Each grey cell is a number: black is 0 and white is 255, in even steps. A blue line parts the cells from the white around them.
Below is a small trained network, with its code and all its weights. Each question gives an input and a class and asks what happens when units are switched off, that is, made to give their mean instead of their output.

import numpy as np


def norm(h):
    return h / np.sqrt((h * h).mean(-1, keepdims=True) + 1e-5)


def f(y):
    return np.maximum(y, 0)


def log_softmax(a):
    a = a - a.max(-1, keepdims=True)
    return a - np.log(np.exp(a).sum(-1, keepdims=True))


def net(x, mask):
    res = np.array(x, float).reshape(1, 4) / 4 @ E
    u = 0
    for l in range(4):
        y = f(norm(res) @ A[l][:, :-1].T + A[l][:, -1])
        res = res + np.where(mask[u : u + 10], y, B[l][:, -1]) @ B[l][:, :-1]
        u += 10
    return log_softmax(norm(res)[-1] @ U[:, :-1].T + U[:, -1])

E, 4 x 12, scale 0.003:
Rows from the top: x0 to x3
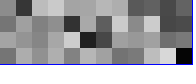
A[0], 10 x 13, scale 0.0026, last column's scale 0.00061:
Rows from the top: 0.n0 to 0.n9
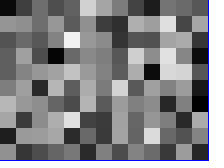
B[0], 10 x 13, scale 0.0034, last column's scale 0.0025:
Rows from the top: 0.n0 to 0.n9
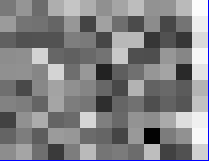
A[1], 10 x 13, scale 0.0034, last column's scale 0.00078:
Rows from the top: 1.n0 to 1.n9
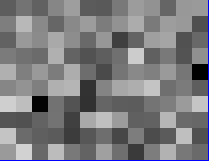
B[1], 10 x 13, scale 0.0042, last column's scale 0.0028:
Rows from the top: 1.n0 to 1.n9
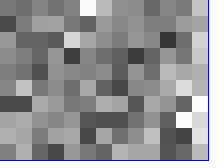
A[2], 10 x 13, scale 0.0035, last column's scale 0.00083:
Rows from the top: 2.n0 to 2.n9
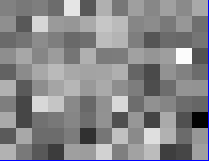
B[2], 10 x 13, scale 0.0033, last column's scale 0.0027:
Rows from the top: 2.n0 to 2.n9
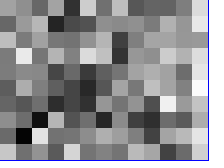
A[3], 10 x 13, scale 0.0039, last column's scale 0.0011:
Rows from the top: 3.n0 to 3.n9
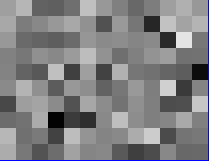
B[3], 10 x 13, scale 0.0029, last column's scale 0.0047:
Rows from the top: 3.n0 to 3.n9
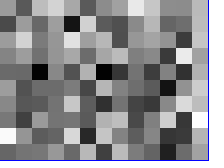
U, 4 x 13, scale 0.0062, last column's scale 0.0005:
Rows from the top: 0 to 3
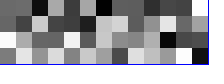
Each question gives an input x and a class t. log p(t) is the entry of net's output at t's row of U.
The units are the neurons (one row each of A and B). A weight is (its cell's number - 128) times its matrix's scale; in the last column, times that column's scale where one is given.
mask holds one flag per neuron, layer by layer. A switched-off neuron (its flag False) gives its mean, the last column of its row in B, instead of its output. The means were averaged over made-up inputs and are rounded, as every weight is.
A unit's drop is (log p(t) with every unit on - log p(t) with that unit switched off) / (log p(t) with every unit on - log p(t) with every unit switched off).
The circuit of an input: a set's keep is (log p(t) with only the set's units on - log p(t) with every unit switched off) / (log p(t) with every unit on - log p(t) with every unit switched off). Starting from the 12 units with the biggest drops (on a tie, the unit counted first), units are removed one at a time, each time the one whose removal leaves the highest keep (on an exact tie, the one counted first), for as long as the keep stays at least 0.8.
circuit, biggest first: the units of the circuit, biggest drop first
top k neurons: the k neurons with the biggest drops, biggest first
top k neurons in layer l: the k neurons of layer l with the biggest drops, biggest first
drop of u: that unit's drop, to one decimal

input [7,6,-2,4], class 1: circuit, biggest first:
[2.n6]
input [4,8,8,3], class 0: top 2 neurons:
[0.n8, 0.n0]
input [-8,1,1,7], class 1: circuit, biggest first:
[2.n8, 0.n3]
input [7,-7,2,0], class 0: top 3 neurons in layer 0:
[0.n4, 0.n2, 0.n3]
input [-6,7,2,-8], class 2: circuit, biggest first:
[1.n8, 3.n2]
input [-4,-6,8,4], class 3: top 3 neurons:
[1.n5, 0.n7, 0.n8]
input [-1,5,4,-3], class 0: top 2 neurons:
[0.n6, 0.n0]
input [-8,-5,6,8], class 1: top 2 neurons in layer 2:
[2.n8, 2.n3]
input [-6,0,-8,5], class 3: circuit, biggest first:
[1.n7, 3.n0]
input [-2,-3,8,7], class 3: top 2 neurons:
[1.n5, 0.n7]
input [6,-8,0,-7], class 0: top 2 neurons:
[0.n4, 2.n7]
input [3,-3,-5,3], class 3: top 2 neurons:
[1.n7, 1.n6]
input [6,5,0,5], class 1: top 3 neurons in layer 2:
[2.n6, 2.n1, 2.n4]
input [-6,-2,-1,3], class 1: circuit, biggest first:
[0.n3]
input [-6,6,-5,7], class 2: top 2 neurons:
[0.n1, 1.n2]
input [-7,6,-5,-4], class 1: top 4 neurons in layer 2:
[2.n0, 2.n7, 2.n8, 2.n2]
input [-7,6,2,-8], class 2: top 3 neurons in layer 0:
[0.n9, 0.n4, 0.n7]
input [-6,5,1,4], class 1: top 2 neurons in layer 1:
[1.n6, 1.n9]
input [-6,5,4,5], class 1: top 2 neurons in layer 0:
[0.n4, 0.n1]
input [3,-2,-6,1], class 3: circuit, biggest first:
[1.n7, 2.n3]
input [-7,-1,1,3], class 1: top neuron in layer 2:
[2.n8]
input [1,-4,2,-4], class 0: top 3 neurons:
[0.n4, 0.n2, 2.n7]
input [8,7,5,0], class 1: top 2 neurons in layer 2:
[2.n6, 2.n1]
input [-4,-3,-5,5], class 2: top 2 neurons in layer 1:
[1.n2, 1.n9]
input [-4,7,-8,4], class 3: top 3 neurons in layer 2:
[2.n3, 2.n7, 2.n0]
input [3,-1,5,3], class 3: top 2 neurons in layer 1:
[1.n5, 1.n6]
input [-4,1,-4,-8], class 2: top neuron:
[1.n8]
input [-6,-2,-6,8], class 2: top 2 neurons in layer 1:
[1.n2, 1.n9]
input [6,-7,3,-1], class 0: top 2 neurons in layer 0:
[0.n4, 0.n2]
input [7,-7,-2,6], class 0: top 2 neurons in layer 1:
[1.n6, 1.n2]
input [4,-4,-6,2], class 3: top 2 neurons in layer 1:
[1.n7, 1.n6]
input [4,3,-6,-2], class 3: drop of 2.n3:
0.1
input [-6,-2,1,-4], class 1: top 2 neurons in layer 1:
[1.n6, 1.n2]
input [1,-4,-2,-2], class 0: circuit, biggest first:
[0.n4]
